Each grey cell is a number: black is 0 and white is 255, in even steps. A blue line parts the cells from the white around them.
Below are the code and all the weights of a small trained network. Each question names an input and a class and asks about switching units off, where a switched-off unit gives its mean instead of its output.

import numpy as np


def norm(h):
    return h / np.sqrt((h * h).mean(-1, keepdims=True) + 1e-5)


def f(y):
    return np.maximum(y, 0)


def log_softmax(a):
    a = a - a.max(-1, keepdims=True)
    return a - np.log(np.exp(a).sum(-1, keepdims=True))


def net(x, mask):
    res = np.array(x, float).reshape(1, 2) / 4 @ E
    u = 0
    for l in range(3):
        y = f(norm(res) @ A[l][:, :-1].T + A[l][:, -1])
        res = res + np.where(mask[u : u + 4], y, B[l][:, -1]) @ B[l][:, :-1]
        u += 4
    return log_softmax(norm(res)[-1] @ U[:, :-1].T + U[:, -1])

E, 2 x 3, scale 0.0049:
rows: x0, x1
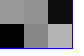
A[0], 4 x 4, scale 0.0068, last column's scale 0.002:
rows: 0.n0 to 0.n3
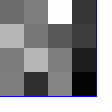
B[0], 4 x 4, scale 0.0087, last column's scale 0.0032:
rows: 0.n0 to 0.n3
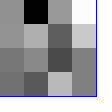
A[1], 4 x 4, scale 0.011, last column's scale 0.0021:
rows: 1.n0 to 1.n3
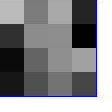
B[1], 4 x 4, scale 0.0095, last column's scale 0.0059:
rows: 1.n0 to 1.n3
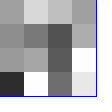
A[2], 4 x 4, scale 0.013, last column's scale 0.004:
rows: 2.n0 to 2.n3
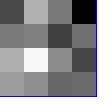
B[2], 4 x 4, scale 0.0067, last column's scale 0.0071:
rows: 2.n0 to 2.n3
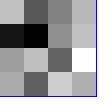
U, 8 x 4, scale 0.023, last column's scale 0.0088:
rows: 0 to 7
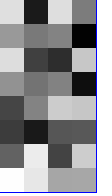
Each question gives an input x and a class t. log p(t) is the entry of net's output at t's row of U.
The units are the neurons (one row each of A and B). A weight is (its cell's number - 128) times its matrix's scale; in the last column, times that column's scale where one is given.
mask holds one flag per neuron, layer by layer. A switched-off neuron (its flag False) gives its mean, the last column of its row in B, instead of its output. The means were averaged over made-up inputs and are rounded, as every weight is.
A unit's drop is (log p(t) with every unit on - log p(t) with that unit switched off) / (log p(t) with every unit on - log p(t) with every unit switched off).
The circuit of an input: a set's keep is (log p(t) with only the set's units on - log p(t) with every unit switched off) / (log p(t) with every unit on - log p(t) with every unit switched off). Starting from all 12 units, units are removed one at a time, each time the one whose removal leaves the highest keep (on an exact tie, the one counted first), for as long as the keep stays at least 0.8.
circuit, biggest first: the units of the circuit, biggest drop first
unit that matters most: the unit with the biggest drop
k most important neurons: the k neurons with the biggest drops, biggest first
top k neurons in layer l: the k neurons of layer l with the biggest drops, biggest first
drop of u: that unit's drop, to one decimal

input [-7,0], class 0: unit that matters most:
0.n0
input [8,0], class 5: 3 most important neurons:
2.n1, 1.n3, 1.n2
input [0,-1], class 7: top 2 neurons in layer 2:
2.n2, 2.n3
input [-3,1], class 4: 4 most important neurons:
0.n0, 2.n0, 2.n3, 2.n1
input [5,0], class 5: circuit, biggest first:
2.n1, 1.n2
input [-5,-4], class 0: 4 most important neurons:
1.n3, 0.n0, 1.n2, 2.n2
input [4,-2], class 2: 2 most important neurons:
1.n3, 0.n0
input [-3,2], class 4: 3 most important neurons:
0.n0, 2.n2, 2.n1
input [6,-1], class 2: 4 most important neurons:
1.n3, 0.n0, 0.n1, 2.n3
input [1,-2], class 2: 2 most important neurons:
1.n3, 1.n0
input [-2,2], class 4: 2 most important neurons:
0.n0, 2.n2
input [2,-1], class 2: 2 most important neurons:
1.n3, 1.n0
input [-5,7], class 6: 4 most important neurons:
1.n3, 1.n2, 2.n1, 2.n3
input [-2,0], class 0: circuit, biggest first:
0.n0
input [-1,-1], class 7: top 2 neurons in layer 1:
1.n0, 1.n3
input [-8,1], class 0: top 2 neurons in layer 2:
2.n2, 2.n1
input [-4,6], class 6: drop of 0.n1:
-0.1
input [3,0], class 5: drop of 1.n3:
1.0
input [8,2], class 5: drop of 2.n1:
0.3
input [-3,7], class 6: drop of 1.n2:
0.6
